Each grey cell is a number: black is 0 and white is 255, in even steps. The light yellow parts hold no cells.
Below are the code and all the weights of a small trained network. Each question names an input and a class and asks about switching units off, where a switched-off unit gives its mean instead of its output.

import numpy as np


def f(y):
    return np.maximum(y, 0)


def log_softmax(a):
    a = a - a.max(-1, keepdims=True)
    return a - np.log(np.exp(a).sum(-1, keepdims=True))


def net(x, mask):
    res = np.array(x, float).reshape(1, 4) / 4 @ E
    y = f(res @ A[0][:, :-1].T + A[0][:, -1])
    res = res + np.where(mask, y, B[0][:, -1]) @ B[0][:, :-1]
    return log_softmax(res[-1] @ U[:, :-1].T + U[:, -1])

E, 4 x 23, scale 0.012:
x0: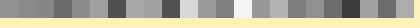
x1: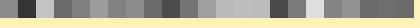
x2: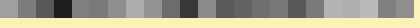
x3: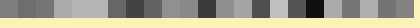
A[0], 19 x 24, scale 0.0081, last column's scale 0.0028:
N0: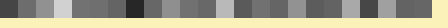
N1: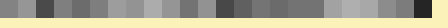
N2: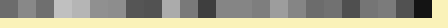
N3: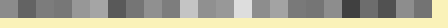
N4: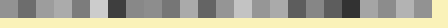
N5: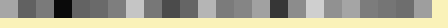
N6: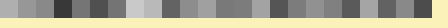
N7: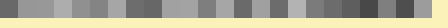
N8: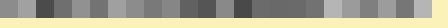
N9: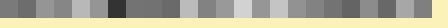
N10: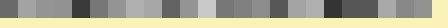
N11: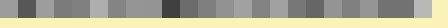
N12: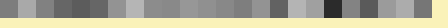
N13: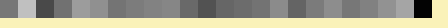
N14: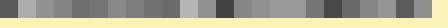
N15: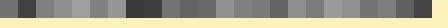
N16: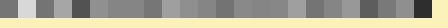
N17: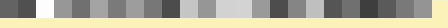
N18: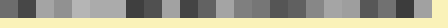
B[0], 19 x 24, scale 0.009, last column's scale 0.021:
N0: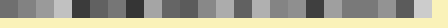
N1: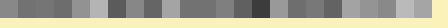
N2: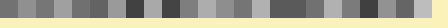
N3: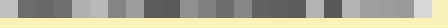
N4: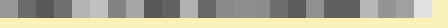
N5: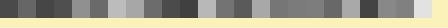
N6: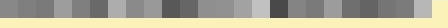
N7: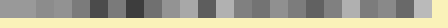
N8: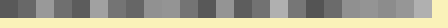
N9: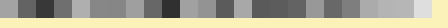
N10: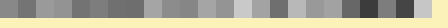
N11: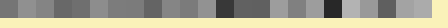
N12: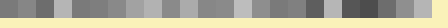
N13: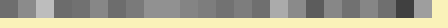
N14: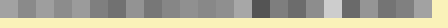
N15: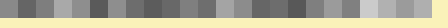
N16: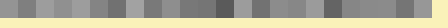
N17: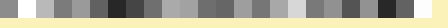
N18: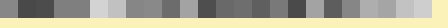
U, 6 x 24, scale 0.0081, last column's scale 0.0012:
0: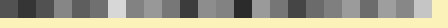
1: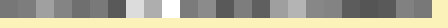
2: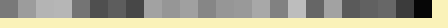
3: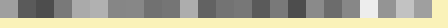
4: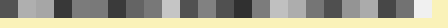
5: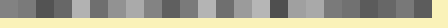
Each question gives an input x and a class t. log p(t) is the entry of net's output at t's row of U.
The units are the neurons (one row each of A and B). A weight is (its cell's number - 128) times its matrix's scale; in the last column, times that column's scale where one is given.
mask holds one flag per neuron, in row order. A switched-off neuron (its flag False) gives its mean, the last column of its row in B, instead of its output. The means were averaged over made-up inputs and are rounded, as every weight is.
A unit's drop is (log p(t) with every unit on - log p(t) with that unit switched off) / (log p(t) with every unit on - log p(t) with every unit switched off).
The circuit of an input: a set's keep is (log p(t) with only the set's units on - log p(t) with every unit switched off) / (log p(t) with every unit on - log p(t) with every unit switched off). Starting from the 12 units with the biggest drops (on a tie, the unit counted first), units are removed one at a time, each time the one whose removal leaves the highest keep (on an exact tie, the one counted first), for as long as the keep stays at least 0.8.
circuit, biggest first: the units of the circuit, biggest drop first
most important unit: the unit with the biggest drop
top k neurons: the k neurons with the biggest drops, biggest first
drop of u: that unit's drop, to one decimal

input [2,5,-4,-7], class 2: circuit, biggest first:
N17
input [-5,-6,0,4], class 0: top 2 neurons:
N17, N2
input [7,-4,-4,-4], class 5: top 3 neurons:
N10, N18, N12
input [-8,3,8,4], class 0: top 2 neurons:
N17, N4
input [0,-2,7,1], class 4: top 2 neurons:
N9, N18
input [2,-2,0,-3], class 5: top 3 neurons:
N17, N0, N7
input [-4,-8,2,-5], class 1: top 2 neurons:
N17, N12
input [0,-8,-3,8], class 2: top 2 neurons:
N2, N18
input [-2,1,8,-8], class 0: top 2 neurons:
N17, N5
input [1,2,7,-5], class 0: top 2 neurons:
N17, N5
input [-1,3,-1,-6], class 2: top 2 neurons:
N17, N9
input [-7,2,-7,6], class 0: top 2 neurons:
N18, N17
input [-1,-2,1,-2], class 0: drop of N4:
0.1
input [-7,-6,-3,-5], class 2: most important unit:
N5
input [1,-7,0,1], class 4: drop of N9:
0.3
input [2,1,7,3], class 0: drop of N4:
0.3
